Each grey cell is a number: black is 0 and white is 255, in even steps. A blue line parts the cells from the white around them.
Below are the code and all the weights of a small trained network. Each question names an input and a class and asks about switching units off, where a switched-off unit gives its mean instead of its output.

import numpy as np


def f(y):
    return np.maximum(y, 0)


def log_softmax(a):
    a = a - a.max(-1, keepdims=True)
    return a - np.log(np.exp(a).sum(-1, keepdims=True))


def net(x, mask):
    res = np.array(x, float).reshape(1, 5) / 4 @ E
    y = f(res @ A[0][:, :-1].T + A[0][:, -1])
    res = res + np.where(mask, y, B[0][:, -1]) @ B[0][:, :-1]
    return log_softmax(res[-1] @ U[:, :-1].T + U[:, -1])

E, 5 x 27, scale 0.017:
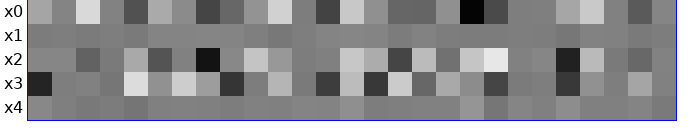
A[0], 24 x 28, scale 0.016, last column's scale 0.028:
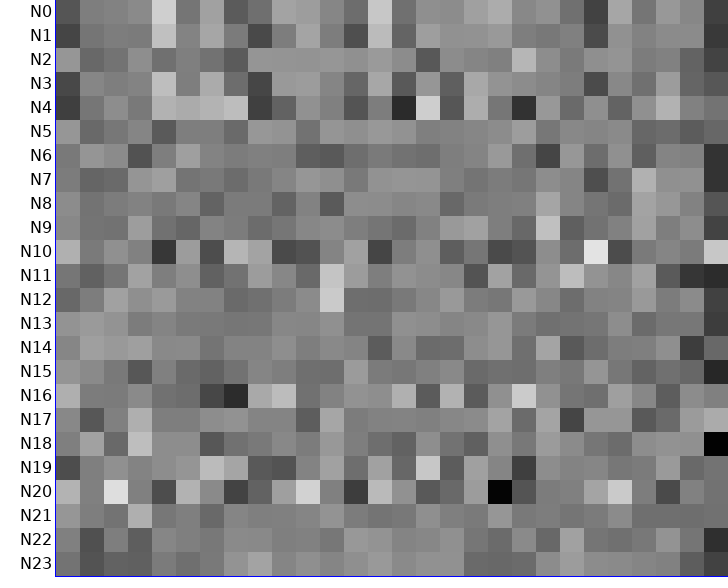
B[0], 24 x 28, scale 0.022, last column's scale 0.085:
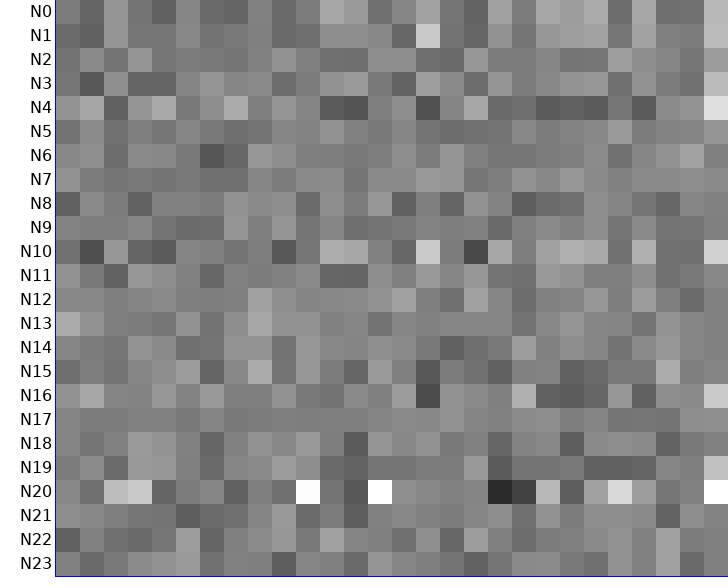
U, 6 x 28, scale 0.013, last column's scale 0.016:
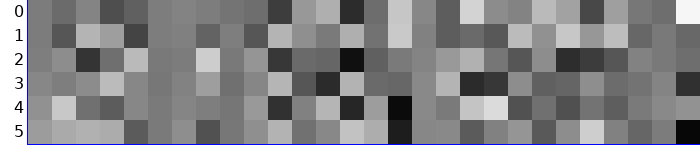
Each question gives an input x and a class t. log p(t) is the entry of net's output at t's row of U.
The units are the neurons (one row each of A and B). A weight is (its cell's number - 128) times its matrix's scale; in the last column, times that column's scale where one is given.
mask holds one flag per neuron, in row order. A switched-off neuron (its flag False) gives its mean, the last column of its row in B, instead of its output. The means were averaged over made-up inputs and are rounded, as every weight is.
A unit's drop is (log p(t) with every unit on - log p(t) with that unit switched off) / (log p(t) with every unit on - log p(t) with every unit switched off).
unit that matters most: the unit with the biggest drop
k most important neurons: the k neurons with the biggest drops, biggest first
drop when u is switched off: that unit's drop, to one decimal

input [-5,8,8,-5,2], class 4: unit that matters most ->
N20
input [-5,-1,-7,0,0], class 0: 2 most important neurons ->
[N20 N10]
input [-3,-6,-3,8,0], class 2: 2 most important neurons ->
[N20 N4]
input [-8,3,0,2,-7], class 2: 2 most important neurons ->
[N20 N10]
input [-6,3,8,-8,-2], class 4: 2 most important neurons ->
[N20 N16]
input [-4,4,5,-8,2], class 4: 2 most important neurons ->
[N20 N16]
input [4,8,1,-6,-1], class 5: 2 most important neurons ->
[N16 N1]
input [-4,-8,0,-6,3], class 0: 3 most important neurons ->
[N20 N10 N4]
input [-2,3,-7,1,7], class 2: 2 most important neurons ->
[N20 N4]
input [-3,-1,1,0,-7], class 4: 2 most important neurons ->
[N20 N10]
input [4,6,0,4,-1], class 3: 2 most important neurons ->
[N10 N4]
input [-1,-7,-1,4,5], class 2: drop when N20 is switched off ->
0.9
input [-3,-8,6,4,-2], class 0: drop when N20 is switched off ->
0.9
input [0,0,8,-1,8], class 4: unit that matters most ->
N20
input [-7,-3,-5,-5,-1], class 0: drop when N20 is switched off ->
1.1
